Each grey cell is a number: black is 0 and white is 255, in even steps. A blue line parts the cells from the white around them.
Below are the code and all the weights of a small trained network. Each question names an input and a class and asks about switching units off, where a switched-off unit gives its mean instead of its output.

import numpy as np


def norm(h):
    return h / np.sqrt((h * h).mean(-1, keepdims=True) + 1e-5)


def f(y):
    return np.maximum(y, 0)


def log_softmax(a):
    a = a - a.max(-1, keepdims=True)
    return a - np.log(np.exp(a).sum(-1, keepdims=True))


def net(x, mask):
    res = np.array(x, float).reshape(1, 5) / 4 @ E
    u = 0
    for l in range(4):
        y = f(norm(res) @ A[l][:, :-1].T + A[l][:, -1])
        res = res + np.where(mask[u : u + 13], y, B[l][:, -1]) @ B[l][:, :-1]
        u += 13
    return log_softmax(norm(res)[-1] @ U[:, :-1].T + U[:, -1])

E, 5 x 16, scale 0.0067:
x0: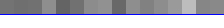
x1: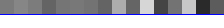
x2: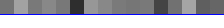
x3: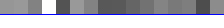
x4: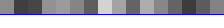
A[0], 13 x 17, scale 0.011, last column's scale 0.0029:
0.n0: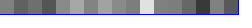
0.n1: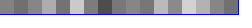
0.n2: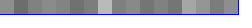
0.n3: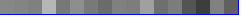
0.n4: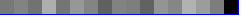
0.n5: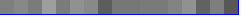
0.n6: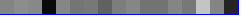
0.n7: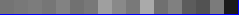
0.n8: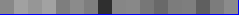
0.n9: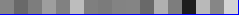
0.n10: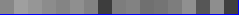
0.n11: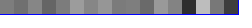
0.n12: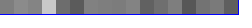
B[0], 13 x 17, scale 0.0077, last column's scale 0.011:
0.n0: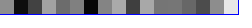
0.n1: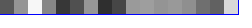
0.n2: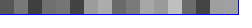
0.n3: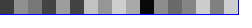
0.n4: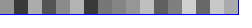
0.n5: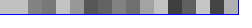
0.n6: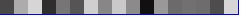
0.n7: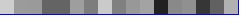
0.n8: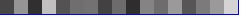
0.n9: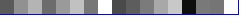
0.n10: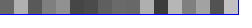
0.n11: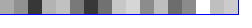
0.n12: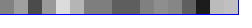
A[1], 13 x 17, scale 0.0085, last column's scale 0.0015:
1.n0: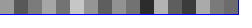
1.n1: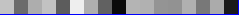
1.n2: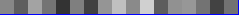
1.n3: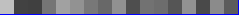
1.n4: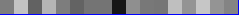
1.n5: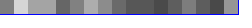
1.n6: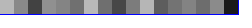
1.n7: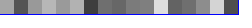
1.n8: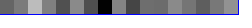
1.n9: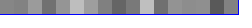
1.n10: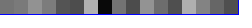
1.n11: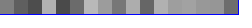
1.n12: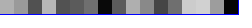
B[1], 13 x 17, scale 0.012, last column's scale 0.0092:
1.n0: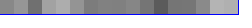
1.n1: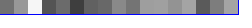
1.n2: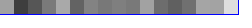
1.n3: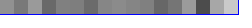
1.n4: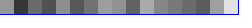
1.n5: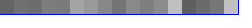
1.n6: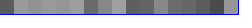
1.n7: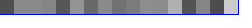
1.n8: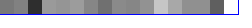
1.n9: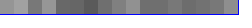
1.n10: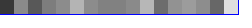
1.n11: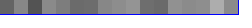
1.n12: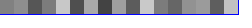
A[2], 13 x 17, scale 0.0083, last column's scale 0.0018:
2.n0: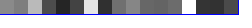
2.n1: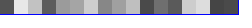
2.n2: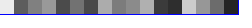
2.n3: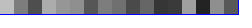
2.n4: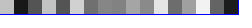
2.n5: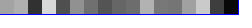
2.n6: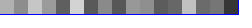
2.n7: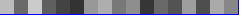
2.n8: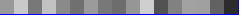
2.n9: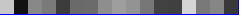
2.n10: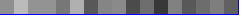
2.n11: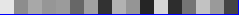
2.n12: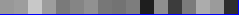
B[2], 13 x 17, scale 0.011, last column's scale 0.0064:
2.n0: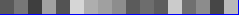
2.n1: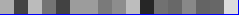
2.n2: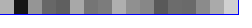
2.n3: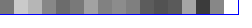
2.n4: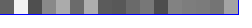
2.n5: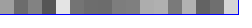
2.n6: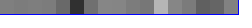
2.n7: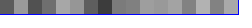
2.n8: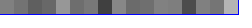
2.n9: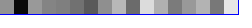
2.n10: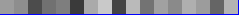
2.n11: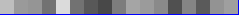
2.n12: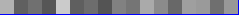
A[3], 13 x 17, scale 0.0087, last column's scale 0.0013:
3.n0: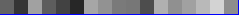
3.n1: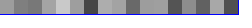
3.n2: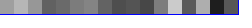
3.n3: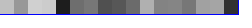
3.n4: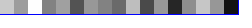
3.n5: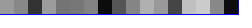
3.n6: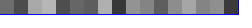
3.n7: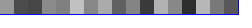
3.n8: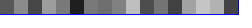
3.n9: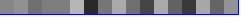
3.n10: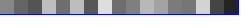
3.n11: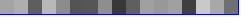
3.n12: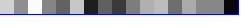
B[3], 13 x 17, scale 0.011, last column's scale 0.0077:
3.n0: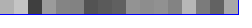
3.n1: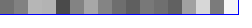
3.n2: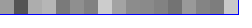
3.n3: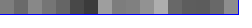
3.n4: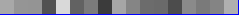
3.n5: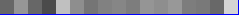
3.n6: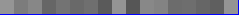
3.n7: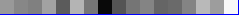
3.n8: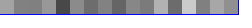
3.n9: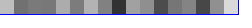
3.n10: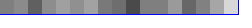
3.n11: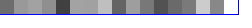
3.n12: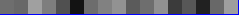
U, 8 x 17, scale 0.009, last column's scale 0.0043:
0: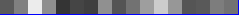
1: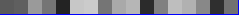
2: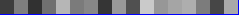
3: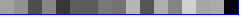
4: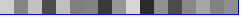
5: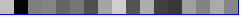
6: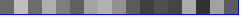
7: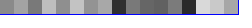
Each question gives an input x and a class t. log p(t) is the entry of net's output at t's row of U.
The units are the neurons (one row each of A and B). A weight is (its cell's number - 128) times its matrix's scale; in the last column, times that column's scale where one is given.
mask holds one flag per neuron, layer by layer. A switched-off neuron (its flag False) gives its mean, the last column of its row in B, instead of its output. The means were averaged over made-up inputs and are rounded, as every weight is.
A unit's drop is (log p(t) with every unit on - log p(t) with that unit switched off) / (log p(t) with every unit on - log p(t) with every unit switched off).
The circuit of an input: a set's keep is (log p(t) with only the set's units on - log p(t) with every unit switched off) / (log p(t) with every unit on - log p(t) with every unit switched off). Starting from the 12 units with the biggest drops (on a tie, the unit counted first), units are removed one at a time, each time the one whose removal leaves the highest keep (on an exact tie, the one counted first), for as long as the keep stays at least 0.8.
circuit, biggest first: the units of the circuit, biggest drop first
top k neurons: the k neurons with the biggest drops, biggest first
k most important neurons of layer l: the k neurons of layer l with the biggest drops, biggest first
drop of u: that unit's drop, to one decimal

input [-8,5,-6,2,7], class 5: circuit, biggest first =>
[0.n0]
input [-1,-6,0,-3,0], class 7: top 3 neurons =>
[0.n9; 0.n3; 0.n11]
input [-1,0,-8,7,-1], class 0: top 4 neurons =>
[0.n1; 0.n9; 0.n4; 0.n6]
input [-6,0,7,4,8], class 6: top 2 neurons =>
[0.n12; 2.n3]
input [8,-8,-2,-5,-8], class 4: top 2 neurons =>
[0.n6; 0.n11]
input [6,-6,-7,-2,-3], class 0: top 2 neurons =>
[0.n1; 0.n3]
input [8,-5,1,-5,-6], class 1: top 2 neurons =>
[0.n6; 2.n0]
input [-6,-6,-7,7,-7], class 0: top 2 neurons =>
[0.n1; 1.n1]
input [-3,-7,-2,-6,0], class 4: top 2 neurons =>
[0.n6; 0.n0]
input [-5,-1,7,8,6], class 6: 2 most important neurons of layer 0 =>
[0.n12; 0.n9]
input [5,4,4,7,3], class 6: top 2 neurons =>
[0.n1; 0.n12]
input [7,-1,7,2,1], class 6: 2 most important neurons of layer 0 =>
[0.n1; 0.n9]
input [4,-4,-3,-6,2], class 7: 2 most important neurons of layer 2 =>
[2.n3; 2.n5]
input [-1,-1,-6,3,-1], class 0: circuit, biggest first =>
[0.n1]
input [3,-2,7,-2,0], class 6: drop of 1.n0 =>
-0.1
